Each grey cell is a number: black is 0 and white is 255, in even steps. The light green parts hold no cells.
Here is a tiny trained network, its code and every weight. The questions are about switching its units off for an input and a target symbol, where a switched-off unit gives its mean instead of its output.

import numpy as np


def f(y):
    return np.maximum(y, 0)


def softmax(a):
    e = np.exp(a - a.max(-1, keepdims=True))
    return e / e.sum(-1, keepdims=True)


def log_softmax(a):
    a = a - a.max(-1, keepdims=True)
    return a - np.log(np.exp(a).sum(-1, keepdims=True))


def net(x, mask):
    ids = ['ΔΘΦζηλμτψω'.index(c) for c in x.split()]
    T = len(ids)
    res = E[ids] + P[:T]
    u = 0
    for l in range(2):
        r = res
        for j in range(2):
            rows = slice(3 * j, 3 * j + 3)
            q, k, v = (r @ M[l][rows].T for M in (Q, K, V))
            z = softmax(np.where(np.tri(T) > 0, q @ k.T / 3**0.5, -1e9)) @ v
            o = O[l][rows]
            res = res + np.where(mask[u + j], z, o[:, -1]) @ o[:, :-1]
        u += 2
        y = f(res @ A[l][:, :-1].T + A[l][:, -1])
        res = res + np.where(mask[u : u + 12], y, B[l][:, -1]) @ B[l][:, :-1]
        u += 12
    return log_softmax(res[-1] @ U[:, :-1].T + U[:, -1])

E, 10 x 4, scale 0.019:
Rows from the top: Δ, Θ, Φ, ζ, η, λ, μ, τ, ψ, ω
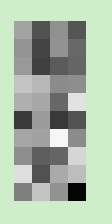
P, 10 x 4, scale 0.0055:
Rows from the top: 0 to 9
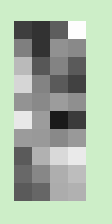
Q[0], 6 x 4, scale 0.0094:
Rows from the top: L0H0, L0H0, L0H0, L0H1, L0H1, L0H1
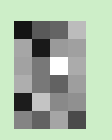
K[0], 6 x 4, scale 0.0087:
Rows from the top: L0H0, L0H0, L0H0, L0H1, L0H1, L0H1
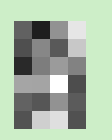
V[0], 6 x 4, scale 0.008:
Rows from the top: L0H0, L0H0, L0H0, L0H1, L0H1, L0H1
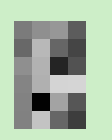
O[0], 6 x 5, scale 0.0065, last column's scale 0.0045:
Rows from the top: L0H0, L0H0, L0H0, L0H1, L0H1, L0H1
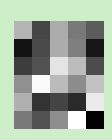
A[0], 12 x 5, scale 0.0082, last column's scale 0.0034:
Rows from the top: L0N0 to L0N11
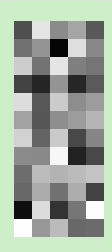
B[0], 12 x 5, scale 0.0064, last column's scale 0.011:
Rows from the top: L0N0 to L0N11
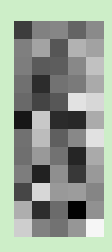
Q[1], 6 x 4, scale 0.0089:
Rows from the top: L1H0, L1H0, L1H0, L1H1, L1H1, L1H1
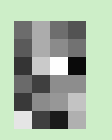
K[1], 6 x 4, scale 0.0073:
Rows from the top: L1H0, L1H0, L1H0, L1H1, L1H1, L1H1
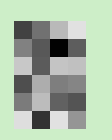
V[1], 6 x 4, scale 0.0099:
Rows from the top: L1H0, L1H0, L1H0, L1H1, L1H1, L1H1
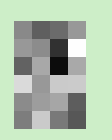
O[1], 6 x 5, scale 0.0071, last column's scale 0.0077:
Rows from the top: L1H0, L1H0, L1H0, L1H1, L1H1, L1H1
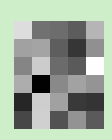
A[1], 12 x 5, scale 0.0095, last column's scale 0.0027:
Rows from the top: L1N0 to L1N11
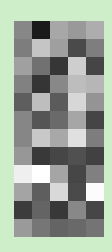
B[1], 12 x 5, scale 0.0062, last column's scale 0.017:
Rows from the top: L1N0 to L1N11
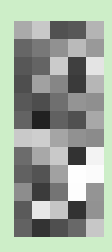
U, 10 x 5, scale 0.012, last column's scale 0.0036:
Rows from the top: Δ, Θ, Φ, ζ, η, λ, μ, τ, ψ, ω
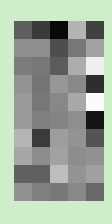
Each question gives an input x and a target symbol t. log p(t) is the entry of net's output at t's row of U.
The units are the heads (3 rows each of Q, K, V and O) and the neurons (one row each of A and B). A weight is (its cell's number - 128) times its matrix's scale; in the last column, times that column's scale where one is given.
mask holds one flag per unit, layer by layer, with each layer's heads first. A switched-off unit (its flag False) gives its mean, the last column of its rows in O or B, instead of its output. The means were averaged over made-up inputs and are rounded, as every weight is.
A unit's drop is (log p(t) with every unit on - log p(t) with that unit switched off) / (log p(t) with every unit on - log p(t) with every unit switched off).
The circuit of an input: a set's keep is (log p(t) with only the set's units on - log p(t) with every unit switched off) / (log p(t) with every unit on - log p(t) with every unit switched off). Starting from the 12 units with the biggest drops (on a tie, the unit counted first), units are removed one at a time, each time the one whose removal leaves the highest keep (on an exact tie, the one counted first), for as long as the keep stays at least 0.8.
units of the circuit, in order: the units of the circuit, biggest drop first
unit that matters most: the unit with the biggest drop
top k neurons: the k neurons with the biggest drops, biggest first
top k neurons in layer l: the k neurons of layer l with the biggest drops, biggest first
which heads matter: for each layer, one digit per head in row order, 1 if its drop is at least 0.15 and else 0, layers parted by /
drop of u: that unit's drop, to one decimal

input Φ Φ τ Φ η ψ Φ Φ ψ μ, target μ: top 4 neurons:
[L0N11 L0N4 L0N2 L0N8]
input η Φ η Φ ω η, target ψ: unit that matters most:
L1H0
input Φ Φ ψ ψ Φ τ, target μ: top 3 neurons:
[L0N11 L0N4 L1N2]
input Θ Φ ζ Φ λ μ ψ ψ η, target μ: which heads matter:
01 / 01
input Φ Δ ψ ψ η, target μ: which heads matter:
00 / 01
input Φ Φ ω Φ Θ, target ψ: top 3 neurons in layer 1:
[L1N10 L1N3 L1N11]
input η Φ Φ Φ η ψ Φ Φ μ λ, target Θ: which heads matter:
01 / 00
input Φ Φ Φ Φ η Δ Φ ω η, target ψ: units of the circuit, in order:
[L1H0 L0N7 L1N2]
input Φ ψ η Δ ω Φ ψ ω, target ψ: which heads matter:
10 / 01
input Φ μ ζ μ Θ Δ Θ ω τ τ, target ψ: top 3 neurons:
[L0N7 L1N2 L1N10]
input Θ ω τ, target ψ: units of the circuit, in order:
[L1H0 L1N2]
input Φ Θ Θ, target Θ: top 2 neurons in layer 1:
[L1N7 L1N2]
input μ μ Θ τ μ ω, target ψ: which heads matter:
10 / 00
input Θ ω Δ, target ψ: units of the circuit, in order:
[L1H0 L0H0]
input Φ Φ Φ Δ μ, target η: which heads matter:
00 / 01
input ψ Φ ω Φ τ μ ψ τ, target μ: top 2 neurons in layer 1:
[L1N2 L1N5]
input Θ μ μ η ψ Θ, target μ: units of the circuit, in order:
[L1H1 L0N4]
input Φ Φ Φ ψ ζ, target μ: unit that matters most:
L0N11
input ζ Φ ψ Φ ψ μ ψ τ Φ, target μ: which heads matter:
10 / 01
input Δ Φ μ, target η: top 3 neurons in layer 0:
[L0N7 L0N6 L0N3]
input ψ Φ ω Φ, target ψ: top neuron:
[L0N7]
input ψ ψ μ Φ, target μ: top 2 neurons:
[L0N11 L0N4]
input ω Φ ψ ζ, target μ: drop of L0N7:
-0.1
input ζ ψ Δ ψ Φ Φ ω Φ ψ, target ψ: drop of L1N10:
0.1
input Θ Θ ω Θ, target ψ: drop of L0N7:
0.4
